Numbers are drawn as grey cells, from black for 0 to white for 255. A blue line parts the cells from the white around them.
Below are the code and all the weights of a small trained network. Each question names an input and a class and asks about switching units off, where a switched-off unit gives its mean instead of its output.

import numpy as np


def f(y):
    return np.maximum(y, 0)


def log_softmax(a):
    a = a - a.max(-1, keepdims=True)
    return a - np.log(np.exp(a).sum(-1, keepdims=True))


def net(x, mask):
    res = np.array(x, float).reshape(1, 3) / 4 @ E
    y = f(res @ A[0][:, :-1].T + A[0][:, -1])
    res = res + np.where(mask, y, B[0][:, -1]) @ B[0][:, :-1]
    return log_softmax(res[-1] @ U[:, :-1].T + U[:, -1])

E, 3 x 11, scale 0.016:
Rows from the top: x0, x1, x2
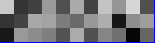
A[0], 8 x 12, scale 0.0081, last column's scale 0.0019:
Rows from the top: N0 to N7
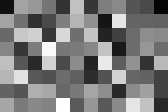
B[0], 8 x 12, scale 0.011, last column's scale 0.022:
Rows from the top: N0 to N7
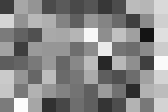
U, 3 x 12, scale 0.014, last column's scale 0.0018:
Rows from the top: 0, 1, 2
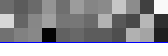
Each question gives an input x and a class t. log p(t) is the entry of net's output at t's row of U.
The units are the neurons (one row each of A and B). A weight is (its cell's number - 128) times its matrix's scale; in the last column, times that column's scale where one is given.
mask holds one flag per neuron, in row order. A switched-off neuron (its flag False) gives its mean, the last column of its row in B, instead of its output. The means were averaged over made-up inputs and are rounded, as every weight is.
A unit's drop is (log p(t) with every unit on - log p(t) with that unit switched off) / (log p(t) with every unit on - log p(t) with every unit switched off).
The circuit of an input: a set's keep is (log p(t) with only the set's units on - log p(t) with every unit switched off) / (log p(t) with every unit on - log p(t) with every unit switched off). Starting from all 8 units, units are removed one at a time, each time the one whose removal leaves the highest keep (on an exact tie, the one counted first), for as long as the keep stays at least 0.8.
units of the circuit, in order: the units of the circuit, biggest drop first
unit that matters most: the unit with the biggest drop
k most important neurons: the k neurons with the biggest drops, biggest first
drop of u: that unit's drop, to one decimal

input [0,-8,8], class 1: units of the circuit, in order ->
[N5]
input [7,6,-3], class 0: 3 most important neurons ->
[N4, N1, N5]
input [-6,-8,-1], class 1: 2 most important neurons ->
[N1, N5]
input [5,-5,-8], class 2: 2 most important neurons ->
[N7, N2]
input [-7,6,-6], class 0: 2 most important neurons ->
[N2, N0]
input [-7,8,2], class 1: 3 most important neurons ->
[N6, N4, N3]
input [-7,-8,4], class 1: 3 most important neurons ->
[N5, N1, N4]
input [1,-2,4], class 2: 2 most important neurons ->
[N2, N0]
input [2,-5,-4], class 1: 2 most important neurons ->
[N0, N1]
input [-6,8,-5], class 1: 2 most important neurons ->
[N6, N4]
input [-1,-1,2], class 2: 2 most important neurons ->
[N4, N2]
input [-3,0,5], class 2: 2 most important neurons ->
[N0, N4]
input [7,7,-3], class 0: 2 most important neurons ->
[N4, N1]
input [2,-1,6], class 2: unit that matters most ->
N0
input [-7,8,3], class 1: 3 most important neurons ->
[N6, N4, N3]
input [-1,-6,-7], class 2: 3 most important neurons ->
[N7, N3, N6]
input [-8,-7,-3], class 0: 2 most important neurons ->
[N2, N6]
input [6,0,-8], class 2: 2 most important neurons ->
[N7, N2]
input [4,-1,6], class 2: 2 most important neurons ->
[N0, N2]
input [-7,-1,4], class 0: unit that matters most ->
N2
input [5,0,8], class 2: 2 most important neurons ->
[N0, N2]
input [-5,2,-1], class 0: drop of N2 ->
0.3
